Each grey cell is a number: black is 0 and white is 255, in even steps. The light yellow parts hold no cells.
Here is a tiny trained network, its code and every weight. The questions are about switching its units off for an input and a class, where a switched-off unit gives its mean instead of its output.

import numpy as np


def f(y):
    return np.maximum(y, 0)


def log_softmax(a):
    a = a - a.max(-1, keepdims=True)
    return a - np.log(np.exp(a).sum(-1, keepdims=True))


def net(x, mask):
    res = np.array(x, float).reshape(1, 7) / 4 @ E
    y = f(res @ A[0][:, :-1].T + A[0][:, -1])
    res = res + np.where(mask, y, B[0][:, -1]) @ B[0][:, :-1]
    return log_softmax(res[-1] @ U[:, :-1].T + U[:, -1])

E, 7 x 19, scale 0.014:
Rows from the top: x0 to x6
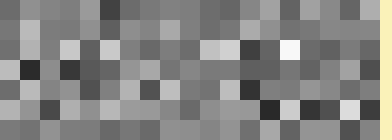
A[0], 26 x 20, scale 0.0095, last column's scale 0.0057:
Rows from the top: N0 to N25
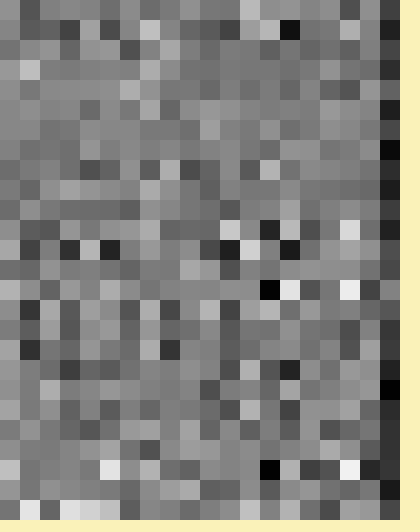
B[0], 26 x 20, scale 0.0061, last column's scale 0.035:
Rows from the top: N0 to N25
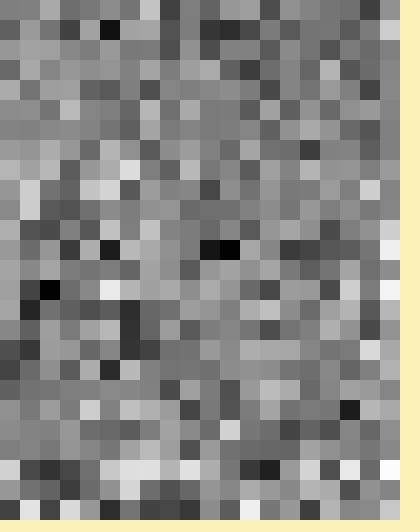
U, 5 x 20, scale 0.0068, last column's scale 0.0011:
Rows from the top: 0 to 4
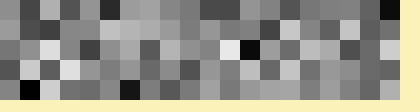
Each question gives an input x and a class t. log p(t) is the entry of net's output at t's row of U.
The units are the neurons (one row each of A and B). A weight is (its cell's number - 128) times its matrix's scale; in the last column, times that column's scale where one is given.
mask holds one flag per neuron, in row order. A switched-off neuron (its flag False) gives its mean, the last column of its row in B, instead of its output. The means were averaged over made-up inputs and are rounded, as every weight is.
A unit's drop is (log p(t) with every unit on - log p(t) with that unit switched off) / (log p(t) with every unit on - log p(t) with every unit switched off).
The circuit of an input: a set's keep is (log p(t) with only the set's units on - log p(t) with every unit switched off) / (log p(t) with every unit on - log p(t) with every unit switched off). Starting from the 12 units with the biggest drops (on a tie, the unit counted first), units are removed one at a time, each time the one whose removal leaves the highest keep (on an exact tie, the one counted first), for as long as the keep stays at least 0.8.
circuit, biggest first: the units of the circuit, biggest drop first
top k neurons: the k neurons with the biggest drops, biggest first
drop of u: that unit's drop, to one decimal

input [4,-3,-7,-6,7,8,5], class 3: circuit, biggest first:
N23, N12
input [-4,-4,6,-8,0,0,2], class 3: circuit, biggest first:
N25
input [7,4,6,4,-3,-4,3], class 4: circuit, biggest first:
N12, N23
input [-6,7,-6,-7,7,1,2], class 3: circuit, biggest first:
N12, N23
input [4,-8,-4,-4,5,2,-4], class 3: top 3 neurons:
N23, N12, N14
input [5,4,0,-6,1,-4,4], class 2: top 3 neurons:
N12, N25, N1
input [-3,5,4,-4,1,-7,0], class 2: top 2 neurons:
N12, N25
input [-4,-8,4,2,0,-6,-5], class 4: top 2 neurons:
N14, N23
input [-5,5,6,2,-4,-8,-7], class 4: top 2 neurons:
N23, N14
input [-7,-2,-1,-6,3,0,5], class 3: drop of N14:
0.1
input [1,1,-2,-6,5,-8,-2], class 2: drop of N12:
0.2
